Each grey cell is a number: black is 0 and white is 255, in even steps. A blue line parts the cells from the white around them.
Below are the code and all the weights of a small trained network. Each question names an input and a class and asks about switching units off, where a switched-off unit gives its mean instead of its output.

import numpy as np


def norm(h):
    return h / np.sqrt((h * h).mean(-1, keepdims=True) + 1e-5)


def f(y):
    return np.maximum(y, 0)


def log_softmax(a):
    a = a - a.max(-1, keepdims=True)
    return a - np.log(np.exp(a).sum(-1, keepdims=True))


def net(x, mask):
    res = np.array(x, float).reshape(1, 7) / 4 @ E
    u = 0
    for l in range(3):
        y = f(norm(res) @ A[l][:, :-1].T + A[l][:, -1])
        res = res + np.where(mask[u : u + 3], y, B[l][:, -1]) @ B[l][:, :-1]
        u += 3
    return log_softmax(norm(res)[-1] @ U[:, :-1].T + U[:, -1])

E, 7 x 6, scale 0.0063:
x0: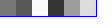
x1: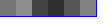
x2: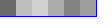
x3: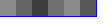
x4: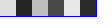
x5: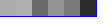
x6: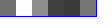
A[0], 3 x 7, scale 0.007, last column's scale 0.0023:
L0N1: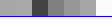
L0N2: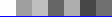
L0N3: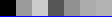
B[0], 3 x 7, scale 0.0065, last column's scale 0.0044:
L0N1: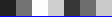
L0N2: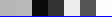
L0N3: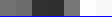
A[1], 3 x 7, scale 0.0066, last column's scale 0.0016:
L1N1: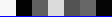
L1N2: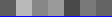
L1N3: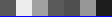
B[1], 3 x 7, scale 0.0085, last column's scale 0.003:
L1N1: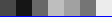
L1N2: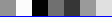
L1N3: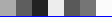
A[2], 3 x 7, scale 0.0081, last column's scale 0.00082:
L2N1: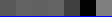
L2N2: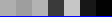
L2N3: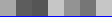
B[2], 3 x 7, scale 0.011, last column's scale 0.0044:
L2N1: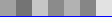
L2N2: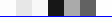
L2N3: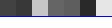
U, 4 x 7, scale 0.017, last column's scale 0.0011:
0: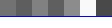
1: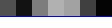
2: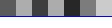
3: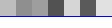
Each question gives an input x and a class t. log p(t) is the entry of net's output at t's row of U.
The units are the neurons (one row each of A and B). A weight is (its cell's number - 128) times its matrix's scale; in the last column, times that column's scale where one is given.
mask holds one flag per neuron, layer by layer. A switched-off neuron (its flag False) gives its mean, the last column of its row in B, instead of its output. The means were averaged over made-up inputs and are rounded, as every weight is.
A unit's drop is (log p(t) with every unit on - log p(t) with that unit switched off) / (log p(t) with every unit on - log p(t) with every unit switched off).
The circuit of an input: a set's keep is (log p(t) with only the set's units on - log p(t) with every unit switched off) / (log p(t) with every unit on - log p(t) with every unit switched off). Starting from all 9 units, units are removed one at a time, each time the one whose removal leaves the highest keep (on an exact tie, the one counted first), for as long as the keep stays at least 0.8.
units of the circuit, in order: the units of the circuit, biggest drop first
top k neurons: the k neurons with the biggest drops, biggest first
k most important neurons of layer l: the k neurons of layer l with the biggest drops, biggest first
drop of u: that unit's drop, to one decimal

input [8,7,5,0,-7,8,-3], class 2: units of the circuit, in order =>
(L1N3)
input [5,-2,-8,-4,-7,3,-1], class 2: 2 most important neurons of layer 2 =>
(L2N2; L2N1)
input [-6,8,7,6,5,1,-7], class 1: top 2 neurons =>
(L1N1; L2N3)
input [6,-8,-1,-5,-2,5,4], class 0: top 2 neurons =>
(L0N3; L2N2)
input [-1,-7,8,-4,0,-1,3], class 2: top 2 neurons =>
(L1N3; L2N2)
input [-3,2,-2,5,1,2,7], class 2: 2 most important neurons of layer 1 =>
(L1N2; L1N3)
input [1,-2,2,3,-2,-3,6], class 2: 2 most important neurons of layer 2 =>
(L2N2; L2N1)
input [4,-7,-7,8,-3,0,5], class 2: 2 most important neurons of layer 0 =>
(L0N2; L0N1)
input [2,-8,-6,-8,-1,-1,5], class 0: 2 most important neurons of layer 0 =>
(L0N3; L0N1)
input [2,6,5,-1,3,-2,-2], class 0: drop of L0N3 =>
1.1
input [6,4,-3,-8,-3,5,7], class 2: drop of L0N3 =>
-0.1
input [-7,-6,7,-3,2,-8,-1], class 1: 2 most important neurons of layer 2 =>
(L2N2; L2N3)
